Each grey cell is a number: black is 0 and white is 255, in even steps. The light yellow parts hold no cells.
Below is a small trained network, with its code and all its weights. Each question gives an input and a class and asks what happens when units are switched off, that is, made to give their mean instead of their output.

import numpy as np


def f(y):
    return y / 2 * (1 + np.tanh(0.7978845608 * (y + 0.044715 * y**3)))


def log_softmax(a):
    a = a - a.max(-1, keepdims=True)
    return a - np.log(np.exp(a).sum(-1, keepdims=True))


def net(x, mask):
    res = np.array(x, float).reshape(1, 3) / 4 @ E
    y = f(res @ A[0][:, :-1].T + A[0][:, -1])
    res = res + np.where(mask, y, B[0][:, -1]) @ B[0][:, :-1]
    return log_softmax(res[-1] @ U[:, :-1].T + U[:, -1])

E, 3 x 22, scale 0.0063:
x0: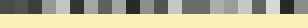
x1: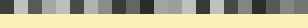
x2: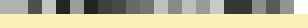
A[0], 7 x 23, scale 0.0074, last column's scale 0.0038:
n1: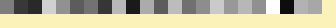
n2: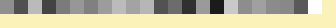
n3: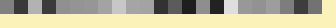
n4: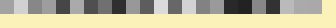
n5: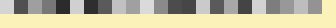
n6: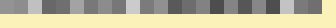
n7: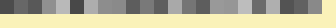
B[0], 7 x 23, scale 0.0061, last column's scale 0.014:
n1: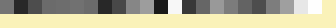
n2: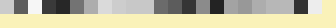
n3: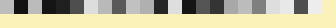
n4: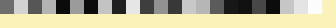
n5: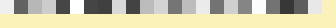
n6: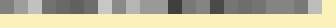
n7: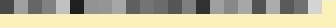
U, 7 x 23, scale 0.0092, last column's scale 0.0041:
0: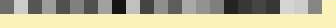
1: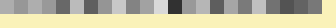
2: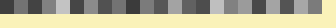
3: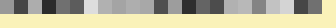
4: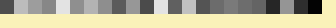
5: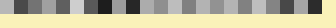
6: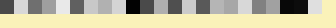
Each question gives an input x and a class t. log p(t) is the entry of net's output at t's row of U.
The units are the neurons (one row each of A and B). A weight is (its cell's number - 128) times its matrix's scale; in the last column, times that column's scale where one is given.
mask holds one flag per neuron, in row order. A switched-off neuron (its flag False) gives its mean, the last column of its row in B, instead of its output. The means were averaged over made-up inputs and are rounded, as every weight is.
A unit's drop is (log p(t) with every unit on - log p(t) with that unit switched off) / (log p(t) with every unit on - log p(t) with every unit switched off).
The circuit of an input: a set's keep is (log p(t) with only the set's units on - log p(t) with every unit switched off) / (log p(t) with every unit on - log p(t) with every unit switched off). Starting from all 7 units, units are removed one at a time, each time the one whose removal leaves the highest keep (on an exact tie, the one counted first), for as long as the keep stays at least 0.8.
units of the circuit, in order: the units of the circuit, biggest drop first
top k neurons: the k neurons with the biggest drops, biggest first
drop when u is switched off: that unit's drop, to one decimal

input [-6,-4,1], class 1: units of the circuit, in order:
[n5]
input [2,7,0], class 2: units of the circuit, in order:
[n4, n2]
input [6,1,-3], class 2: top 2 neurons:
[n2, n7]
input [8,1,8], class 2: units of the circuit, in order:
[n1, n5]
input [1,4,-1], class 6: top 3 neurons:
[n4, n1, n3]
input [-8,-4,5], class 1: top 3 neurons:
[n5, n1, n6]
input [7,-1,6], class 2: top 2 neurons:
[n5, n4]
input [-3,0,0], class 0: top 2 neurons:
[n2, n5]
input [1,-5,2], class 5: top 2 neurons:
[n5, n4]
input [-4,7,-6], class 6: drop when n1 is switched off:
0.2
